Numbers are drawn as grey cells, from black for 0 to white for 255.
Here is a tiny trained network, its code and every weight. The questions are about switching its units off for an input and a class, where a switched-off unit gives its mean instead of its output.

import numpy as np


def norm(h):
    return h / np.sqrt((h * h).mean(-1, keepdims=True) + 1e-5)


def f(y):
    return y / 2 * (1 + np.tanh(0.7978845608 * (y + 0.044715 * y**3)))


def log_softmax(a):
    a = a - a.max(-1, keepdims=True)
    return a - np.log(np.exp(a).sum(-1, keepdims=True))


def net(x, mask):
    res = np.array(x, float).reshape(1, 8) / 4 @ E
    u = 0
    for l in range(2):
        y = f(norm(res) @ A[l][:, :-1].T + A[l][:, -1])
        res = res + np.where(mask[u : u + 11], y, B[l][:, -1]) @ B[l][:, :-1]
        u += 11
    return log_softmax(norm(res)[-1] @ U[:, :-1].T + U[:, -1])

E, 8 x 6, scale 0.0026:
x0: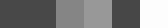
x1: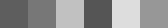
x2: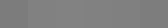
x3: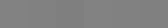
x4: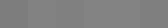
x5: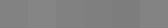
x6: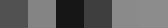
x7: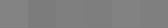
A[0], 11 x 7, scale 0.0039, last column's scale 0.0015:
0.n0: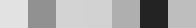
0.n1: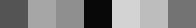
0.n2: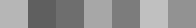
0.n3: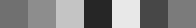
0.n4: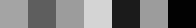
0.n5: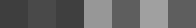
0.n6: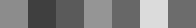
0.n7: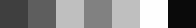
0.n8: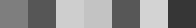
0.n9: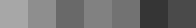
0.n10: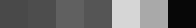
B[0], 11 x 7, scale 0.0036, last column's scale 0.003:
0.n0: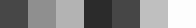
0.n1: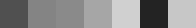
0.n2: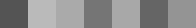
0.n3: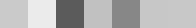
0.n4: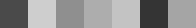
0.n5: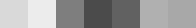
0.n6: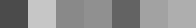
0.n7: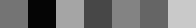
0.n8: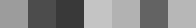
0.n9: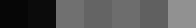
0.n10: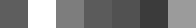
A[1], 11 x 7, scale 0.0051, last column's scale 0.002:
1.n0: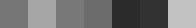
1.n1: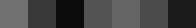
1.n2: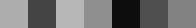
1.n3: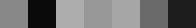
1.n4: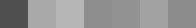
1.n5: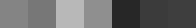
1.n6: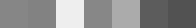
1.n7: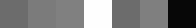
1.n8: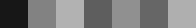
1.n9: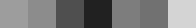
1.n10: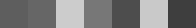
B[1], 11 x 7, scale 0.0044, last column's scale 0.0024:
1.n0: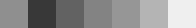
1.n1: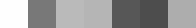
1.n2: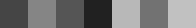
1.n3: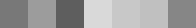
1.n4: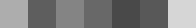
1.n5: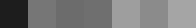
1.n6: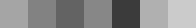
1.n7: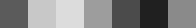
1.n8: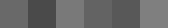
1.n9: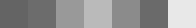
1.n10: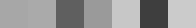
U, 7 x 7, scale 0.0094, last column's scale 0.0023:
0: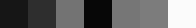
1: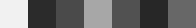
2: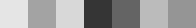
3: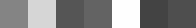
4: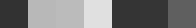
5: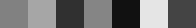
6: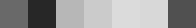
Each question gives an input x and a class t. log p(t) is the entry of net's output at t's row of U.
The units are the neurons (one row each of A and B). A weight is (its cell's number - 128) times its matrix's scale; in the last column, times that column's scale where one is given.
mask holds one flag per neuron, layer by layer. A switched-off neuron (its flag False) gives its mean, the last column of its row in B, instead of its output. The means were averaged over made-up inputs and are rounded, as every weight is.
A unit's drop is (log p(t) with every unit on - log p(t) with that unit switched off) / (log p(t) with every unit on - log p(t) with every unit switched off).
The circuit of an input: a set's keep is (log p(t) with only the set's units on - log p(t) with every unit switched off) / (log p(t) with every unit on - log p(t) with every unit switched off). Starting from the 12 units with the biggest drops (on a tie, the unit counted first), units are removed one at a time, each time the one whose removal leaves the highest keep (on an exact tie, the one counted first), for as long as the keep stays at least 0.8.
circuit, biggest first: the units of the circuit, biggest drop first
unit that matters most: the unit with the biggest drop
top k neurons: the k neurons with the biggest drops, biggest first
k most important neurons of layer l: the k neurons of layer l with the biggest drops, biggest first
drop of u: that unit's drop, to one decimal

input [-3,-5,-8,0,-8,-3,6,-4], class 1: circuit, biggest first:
(1.n1)
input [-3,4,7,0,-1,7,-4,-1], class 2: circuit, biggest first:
(0.n3 0.n0)
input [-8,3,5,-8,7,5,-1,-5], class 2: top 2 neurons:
(0.n3 0.n0)
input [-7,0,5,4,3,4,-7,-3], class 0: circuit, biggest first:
(0.n0 0.n9 1.n5)
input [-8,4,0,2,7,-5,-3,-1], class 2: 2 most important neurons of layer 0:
(0.n3 0.n0)
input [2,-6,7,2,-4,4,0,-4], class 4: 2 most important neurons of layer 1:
(1.n7 1.n6)
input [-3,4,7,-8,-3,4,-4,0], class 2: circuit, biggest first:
(0.n3 0.n0)
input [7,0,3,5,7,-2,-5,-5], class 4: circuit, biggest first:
(1.n7 0.n4)
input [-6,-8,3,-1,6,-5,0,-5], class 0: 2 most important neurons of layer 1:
(1.n2 1.n5)
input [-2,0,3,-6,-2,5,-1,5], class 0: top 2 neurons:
(0.n0 0.n9)
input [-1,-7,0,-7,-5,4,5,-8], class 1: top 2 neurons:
(1.n1 0.n0)
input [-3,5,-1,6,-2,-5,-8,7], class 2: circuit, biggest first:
(0.n0 1.n6)
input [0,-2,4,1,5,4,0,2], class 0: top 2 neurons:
(0.n3 0.n8)
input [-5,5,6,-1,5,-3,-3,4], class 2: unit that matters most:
0.n3
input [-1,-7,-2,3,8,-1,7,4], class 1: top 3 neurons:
(1.n1 0.n0 0.n3)
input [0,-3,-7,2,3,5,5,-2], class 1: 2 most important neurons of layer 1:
(1.n1 1.n9)
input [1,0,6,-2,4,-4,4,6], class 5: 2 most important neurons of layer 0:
(0.n5 0.n7)
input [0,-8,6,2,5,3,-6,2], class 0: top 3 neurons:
(0.n3 1.n2 0.n0)
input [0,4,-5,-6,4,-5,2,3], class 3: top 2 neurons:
(0.n3 0.n0)
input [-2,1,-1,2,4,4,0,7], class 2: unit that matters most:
0.n3
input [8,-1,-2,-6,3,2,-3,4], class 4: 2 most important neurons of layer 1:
(1.n7 1.n0)
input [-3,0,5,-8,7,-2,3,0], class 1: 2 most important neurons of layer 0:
(0.n9 0.n4)
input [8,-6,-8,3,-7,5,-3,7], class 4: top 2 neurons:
(1.n7 0.n4)
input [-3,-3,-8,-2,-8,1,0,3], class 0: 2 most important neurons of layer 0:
(0.n8 0.n0)
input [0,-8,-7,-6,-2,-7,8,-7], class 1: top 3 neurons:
(1.n1 0.n0 0.n3)
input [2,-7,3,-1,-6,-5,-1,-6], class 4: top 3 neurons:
(1.n7 0.n4 0.n0)
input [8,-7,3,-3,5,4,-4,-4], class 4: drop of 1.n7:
0.4
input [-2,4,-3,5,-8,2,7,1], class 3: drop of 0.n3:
0.2
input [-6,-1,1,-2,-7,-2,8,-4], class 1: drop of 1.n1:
0.4
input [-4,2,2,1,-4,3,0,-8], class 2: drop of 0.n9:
0.0
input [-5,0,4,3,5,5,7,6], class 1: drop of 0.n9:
0.1
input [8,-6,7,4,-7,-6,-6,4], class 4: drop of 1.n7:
0.3
